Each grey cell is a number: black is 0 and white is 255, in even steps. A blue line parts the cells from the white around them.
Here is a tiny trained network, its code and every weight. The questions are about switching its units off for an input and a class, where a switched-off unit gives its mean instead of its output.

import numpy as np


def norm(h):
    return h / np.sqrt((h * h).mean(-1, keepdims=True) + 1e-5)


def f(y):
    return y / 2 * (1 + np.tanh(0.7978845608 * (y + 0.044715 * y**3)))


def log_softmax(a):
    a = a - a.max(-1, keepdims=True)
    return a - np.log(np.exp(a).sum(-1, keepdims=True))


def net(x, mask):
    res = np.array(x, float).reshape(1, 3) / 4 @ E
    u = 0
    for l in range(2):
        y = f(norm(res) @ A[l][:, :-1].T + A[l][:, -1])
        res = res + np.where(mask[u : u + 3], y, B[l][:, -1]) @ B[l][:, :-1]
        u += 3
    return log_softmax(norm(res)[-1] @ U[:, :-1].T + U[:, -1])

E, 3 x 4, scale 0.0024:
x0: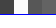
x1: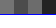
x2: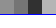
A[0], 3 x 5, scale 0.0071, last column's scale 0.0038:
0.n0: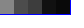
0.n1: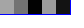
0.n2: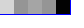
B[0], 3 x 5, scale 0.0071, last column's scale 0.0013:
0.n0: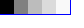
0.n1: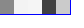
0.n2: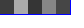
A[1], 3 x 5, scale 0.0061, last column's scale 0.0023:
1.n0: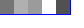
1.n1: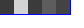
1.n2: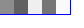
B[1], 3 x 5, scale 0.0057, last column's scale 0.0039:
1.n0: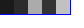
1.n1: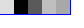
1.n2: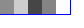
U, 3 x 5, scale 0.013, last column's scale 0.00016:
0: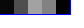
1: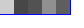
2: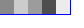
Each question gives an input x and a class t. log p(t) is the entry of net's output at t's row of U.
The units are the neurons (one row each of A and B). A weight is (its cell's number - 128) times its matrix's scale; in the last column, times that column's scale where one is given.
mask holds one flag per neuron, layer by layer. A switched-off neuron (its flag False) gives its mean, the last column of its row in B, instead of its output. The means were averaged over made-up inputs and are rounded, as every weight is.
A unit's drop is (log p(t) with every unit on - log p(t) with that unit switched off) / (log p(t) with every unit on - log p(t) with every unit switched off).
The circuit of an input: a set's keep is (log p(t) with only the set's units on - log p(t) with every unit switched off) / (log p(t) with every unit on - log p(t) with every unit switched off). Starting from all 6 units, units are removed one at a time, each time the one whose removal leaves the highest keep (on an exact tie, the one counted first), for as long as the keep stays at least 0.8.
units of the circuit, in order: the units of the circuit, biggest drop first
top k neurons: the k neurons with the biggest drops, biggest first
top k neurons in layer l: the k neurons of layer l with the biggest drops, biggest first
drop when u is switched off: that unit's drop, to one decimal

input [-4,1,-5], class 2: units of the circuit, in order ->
(1.n2)
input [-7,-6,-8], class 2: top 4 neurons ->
(0.n0 1.n1 1.n2 0.n2)
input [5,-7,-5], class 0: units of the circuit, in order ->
(0.n1 1.n0)
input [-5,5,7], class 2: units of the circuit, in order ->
(0.n1 1.n2)
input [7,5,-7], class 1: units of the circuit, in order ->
(1.n1 0.n1 1.n0)
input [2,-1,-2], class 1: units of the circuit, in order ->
(0.n0 0.n1)
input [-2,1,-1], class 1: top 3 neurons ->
(1.n0 0.n1 0.n0)
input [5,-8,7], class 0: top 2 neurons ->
(1.n0 1.n2)
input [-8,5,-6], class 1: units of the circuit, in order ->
(0.n1 1.n0)
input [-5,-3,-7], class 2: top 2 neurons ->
(1.n1 1.n2)
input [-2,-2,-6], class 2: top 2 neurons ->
(1.n1 0.n0)
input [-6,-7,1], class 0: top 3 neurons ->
(1.n0 0.n2 1.n1)
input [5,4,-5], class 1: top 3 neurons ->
(1.n1 0.n1 1.n0)
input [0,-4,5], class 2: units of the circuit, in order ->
(0.n1)
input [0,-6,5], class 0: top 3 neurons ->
(1.n0 1.n2 0.n2)
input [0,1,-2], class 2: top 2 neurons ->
(1.n2 0.n2)
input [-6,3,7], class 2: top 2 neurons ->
(0.n1 1.n1)
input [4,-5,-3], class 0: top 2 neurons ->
(1.n0 0.n1)
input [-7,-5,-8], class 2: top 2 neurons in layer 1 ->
(1.n1 1.n2)
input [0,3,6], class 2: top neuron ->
(0.n1)
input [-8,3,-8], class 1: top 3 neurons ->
(0.n1 1.n0 0.n0)
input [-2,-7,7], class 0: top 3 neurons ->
(1.n0 1.n2 0.n2)
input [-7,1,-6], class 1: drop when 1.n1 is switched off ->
-0.1
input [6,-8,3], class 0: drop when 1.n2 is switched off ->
0.1
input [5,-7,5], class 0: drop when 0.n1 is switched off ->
0.0
